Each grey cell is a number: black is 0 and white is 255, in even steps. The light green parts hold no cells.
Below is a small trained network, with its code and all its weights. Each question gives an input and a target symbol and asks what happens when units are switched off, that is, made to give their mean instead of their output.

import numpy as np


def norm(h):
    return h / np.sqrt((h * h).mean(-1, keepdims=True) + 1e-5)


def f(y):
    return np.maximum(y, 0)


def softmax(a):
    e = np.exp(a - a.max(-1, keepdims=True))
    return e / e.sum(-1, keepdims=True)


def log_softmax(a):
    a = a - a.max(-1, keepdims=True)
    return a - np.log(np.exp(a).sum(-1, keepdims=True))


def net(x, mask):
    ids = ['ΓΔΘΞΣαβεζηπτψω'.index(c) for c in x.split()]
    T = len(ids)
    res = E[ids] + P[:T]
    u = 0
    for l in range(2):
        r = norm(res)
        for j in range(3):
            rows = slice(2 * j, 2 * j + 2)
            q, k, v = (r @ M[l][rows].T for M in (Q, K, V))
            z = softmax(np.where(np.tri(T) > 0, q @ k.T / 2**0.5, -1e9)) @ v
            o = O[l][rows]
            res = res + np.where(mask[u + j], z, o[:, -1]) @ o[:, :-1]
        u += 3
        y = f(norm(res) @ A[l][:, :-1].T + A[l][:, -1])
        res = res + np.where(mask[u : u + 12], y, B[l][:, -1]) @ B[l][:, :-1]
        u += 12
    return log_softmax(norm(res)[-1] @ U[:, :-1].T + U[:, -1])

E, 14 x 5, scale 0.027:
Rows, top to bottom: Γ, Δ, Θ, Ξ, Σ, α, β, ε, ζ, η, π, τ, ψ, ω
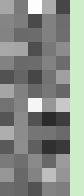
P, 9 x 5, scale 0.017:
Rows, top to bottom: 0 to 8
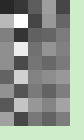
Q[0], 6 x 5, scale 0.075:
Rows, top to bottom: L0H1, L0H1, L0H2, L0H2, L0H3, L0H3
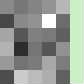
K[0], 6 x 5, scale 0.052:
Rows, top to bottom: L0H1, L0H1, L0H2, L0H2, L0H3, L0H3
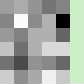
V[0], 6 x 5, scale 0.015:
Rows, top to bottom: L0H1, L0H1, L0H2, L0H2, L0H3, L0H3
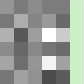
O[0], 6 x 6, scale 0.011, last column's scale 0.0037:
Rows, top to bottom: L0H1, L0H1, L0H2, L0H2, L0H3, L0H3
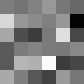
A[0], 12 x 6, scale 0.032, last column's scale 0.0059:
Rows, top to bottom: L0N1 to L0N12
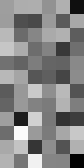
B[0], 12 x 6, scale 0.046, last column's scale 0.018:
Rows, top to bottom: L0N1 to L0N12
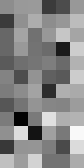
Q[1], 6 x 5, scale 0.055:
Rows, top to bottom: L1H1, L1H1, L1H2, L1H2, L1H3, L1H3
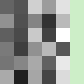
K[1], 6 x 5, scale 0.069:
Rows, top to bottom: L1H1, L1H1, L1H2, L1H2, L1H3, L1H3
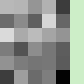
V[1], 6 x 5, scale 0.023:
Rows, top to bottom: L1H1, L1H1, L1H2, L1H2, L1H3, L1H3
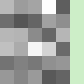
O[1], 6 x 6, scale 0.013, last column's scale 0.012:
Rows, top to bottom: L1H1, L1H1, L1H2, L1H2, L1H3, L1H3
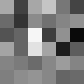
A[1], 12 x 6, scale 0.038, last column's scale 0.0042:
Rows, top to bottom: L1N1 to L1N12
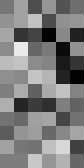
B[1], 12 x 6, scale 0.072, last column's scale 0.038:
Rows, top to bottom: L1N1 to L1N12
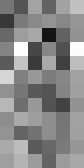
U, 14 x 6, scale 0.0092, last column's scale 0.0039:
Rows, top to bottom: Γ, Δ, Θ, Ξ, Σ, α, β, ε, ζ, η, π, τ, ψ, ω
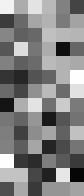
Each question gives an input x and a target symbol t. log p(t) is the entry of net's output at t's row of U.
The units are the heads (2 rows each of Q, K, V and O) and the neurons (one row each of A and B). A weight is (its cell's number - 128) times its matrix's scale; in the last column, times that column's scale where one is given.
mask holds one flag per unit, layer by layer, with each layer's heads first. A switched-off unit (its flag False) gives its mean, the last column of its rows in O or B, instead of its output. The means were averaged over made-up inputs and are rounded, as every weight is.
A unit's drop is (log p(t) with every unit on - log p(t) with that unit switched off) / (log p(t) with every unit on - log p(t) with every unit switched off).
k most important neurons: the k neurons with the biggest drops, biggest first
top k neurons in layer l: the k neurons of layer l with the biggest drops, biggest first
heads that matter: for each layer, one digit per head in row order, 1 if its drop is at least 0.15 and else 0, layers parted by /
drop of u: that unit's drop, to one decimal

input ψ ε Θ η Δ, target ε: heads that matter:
010 / 010
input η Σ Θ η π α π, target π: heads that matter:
000 / 000
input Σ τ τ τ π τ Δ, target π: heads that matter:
001 / 000
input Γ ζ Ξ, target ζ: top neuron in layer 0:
[L0N9]
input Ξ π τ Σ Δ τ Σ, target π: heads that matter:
001 / 000
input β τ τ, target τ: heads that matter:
000 / 000
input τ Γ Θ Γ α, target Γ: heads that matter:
000 / 010
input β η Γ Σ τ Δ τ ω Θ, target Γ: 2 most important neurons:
[L0N10 L1N4]
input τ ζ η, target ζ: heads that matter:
001 / 000
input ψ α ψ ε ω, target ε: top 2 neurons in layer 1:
[L1N4 L1N5]
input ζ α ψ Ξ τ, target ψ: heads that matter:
010 / 100
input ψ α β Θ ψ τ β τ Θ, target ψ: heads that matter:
010 / 000
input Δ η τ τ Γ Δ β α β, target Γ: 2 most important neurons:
[L0N10 L1N4]
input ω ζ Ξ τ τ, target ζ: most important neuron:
[L1N3]
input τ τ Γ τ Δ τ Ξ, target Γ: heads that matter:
010 / 010
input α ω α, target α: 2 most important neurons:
[L1N4 L0N4]
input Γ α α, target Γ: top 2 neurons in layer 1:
[L1N5 L1N4]
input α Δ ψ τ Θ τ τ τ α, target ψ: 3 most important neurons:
[L0N4 L0N11 L1N4]
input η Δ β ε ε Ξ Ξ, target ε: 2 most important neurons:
[L0N10 L1N4]
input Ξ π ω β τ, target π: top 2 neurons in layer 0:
[L0N10 L0N4]
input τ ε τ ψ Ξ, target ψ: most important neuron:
[L0N4]
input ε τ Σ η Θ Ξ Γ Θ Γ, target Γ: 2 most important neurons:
[L0N9 L0N12]
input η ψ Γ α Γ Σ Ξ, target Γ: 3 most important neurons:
[L0N10 L0N12 L1N4]
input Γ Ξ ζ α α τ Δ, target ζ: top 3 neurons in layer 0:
[L0N9 L0N11 L0N4]
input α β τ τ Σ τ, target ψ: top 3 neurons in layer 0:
[L0N10 L0N4 L0N11]
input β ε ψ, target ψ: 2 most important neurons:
[L0N3 L1N4]
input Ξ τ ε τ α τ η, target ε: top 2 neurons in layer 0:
[L0N10 L0N9]
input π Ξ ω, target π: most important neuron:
[L0N10]
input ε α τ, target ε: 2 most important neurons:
[L0N10 L1N4]
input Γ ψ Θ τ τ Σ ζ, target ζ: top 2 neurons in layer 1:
[L1N3 L1N4]
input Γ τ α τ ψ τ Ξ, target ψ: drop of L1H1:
0.0
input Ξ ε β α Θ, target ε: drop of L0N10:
1.1
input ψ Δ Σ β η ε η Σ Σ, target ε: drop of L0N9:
0.2
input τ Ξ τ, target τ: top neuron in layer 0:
[L0N11]
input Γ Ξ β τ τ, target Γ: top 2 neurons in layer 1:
[L1N4 L1N5]
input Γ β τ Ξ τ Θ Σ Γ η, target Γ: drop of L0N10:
1.6
